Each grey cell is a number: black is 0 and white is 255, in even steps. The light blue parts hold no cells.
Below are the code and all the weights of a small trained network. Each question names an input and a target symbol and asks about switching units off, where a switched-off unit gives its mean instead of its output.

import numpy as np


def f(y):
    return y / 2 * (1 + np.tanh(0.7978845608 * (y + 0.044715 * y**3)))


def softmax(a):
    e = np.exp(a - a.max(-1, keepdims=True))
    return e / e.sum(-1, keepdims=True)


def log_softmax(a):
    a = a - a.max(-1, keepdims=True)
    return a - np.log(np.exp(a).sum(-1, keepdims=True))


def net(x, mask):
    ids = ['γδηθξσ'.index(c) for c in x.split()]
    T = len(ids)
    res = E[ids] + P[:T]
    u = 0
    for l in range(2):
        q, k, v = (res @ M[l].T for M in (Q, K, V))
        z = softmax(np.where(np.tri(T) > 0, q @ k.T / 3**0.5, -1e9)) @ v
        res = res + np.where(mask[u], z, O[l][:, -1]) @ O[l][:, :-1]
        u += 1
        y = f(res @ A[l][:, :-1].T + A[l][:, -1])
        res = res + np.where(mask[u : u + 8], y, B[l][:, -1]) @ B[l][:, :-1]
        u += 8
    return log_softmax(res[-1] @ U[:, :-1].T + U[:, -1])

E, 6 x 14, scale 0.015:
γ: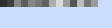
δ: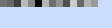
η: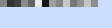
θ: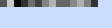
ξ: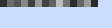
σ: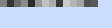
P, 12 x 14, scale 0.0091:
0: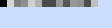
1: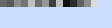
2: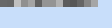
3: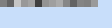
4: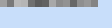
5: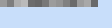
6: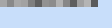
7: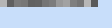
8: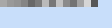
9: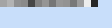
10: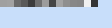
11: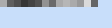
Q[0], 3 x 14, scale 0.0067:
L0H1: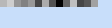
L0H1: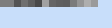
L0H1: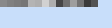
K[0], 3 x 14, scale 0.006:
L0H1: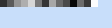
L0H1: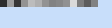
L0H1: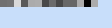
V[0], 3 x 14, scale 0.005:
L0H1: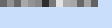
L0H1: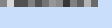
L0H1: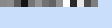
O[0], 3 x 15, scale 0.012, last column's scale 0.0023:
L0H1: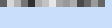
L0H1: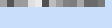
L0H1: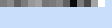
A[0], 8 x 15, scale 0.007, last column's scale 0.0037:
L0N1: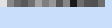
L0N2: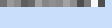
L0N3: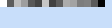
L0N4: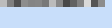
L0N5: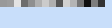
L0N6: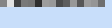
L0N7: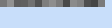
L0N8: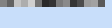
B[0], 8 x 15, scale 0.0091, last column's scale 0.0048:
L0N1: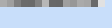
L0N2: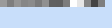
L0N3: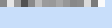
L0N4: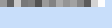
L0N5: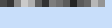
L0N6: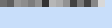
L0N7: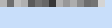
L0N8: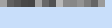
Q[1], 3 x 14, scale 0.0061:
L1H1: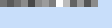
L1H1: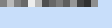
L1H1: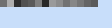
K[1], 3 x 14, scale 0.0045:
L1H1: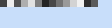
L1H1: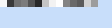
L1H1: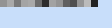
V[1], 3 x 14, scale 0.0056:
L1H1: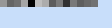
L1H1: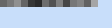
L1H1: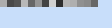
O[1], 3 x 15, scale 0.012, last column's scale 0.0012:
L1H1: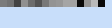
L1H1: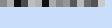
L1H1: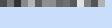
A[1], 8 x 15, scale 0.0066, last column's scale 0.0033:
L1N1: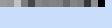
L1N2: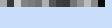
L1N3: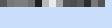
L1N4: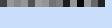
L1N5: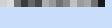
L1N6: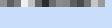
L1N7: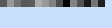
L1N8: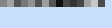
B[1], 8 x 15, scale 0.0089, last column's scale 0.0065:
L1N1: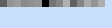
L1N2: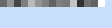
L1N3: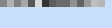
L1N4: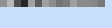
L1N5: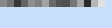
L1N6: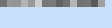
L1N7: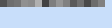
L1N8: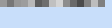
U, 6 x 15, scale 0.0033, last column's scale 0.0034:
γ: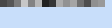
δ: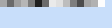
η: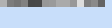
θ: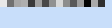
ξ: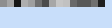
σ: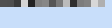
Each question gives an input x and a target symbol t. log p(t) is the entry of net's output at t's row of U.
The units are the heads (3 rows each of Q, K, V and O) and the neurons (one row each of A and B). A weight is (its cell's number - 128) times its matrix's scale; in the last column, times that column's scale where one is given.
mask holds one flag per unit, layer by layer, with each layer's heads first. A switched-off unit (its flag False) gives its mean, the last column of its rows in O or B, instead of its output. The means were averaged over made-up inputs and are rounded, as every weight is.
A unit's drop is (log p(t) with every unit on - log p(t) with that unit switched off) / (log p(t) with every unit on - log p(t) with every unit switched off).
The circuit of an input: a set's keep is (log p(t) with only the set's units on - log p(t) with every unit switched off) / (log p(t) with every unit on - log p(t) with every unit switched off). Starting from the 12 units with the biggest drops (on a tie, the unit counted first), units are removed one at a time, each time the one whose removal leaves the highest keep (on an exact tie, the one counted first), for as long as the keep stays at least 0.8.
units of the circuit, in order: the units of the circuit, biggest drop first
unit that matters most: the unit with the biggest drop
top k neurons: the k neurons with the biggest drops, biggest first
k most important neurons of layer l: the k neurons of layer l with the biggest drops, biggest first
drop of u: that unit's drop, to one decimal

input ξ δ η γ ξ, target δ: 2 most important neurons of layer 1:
[L1N4; L1N5]
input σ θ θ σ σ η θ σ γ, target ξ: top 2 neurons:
[L0N3; L0N4]
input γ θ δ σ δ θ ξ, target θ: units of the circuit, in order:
[L1H1; L1N2]
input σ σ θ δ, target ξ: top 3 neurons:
[L0N3; L1N6; L0N7]
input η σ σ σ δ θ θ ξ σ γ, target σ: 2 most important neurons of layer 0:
[L0N2; L0N3]
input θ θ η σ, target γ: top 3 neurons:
[L1N2; L0N5; L1N3]
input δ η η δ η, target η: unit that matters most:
L0H1
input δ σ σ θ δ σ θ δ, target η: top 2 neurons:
[L0N3; L1N5]
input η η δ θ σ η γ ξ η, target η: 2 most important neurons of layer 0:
[L0N2; L0N5]
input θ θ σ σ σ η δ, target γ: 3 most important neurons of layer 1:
[L1N2; L1N3; L1N6]
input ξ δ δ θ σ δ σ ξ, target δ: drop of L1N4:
0.2
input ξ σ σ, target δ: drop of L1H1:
0.7
